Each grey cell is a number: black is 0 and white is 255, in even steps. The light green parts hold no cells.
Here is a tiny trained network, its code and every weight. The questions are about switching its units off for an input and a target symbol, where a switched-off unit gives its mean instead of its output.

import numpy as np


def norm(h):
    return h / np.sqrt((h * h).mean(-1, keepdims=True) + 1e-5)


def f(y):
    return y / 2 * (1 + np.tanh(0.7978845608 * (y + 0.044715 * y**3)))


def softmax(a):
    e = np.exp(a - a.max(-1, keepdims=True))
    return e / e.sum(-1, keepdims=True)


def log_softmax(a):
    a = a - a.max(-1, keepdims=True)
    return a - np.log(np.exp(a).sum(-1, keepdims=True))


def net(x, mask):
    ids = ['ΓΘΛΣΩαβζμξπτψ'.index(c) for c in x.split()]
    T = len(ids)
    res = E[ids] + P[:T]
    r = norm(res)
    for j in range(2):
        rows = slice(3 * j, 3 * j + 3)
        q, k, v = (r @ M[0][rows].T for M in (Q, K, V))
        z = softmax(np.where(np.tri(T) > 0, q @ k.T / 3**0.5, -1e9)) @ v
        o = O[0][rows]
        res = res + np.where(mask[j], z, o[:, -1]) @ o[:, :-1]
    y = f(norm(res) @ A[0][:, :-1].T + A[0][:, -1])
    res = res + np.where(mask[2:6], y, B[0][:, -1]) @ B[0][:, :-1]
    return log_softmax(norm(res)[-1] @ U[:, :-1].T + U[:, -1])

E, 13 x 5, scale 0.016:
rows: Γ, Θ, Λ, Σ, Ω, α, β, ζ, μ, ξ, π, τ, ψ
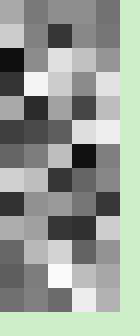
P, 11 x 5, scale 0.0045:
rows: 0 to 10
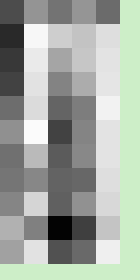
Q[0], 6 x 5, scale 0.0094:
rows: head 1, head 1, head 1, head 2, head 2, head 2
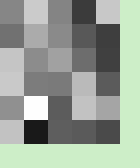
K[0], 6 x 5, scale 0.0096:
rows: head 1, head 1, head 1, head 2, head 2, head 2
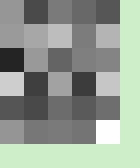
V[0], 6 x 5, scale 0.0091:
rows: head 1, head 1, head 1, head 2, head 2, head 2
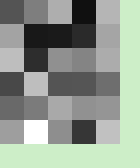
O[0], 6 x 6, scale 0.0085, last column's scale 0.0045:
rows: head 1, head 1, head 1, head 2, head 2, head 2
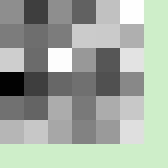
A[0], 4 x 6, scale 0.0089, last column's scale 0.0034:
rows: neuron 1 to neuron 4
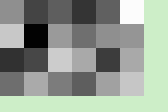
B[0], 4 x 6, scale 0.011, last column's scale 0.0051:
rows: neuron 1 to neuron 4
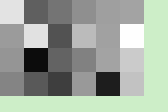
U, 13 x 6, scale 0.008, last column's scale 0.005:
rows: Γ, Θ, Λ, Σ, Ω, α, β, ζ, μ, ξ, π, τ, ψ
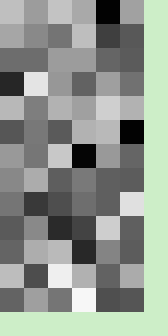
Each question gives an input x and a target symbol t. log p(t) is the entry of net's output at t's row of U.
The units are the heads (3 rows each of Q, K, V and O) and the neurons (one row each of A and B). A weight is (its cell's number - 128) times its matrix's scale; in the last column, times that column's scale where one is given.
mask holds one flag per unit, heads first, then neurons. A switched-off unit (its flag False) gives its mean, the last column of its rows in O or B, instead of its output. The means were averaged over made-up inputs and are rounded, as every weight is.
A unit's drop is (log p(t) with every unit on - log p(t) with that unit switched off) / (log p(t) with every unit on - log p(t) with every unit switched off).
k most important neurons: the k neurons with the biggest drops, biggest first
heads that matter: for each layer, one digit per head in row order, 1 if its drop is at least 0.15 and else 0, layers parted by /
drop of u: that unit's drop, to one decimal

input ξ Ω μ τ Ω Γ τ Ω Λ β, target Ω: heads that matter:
10
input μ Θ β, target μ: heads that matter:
01
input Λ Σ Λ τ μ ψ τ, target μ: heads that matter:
11
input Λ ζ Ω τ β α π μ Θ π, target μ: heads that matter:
01
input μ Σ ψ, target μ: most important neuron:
[neuron 2]
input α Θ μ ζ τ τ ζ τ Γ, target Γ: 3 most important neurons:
[neuron 2; neuron 3; neuron 4]
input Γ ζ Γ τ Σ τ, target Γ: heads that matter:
11
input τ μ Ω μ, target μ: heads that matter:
00
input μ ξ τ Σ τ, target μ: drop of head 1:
0.2
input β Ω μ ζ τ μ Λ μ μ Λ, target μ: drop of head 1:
0.1
